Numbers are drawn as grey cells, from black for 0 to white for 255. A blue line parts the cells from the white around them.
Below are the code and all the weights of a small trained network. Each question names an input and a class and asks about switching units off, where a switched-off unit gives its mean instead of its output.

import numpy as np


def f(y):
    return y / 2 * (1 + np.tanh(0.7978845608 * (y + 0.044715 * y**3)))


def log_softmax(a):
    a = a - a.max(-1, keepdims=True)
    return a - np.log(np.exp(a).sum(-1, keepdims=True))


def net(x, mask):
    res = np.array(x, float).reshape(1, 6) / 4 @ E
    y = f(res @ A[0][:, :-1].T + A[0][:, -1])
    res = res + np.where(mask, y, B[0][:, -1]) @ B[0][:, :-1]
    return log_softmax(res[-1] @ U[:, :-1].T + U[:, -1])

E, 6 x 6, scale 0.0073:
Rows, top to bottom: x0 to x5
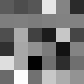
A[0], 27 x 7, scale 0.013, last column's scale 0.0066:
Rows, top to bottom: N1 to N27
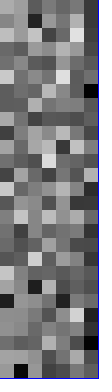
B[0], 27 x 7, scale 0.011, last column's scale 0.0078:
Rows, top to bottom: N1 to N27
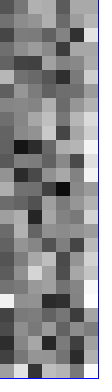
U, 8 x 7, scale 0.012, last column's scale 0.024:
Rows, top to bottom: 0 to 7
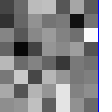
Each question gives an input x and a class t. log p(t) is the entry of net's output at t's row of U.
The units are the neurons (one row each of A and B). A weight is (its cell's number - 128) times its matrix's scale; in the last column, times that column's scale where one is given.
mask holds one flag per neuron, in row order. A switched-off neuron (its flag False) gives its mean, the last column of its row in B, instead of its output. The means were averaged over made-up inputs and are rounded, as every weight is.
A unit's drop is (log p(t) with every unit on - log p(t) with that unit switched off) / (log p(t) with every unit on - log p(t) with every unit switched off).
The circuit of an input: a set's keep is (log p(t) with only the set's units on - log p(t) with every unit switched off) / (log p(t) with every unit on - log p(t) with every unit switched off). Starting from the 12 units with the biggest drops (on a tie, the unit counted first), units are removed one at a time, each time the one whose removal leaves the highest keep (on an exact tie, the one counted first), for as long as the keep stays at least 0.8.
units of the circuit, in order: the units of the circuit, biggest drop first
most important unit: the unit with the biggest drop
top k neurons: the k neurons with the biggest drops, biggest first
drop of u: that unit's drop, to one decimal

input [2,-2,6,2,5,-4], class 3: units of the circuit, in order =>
[N13]
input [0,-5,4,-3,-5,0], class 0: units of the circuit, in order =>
[N10, N19]
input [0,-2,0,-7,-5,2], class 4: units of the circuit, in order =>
[N6, N14]
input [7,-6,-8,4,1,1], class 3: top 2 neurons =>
[N11, N3]
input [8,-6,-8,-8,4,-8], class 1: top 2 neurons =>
[N25, N12]
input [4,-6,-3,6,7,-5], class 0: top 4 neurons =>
[N9, N20, N21, N1]
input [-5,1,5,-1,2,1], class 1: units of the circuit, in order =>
[N26, N23]
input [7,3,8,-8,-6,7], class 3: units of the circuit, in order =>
[N15, N5]
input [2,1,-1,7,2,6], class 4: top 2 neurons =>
[N22, N27]
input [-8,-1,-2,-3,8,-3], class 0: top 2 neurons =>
[N20, N9]
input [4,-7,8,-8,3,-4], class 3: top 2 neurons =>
[N5, N22]
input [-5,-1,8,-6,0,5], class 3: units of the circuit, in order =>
[N5, N13]
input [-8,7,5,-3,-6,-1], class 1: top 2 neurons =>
[N3, N23]
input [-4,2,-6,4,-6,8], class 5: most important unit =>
N16
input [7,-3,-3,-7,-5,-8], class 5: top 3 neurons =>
[N27, N17, N22]
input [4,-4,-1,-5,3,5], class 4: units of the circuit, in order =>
[N14, N6]
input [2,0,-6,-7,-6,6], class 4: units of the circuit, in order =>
[N14, N6]
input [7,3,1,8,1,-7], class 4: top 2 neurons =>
[N22, N3]
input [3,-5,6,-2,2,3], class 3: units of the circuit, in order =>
[N13, N5]
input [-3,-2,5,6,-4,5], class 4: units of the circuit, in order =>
[N22]
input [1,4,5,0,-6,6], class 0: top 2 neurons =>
[N10, N27]
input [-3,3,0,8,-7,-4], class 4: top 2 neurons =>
[N22, N9]
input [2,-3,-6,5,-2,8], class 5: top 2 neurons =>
[N16, N13]
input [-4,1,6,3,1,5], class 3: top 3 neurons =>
[N13, N27, N5]
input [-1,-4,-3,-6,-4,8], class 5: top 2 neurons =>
[N16, N22]
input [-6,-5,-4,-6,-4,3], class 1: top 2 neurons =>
[N3, N22]
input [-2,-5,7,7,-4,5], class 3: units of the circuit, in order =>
[N13]
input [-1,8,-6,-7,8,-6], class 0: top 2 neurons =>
[N20, N9]
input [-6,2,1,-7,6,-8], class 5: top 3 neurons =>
[N27, N22, N9]
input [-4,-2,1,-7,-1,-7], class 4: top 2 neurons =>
[N6, N14]
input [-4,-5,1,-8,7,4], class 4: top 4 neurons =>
[N6, N14, N19, N10]
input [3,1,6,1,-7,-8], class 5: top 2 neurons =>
[N27, N17]
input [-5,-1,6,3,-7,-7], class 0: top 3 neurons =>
[N19, N10, N11]
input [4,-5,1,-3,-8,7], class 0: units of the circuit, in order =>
[N10]
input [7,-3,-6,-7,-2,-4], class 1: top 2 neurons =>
[N25, N12]
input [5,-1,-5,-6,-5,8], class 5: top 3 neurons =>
[N16, N22, N13]
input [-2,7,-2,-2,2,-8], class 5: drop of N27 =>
0.7
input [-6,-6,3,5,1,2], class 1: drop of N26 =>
0.3
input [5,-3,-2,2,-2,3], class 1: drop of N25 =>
0.1
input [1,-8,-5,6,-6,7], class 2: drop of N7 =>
0.0
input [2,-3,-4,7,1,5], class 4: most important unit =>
N22
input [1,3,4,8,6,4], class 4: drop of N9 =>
-0.1
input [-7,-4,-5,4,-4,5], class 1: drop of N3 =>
0.7
